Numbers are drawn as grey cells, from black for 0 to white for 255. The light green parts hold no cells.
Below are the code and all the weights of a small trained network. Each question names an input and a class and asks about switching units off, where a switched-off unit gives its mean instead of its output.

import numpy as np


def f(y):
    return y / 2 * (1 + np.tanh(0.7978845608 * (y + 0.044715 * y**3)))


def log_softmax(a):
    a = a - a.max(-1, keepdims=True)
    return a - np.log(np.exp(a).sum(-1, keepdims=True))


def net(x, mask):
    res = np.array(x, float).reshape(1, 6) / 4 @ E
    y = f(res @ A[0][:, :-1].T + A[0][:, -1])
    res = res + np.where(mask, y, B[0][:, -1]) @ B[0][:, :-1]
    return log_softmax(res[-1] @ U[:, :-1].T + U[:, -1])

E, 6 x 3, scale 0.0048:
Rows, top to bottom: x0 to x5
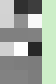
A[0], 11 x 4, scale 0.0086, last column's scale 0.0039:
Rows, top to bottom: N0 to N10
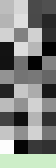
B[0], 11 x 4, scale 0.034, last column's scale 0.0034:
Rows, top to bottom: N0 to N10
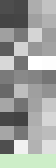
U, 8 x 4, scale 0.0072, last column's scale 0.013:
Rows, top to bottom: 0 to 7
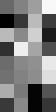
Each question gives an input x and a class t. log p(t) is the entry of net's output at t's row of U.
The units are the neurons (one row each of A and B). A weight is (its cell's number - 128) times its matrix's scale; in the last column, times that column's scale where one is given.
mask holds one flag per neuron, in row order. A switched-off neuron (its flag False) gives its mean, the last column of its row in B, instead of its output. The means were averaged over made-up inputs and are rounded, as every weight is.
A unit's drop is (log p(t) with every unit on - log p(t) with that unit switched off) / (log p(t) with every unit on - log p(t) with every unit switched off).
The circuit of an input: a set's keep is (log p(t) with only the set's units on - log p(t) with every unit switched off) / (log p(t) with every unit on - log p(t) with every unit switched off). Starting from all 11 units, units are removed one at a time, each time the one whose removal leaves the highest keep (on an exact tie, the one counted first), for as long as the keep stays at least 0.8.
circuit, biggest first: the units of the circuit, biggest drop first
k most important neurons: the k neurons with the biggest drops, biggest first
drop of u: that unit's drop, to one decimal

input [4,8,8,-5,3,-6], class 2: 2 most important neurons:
N2, N9
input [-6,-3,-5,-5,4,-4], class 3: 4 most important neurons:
N3, N6, N0, N1
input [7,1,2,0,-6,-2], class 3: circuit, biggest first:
N10
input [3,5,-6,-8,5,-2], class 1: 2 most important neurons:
N8, N4
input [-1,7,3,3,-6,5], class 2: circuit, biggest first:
N9, N2
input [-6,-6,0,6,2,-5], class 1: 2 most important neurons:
N1, N0
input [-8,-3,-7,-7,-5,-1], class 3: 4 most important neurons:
N3, N6, N0, N1
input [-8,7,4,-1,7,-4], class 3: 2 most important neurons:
N3, N4
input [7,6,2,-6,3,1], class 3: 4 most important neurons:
N10, N4, N0, N1
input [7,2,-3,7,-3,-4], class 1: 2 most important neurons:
N0, N1
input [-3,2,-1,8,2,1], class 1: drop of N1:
0.3
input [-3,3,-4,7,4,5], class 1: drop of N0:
0.4
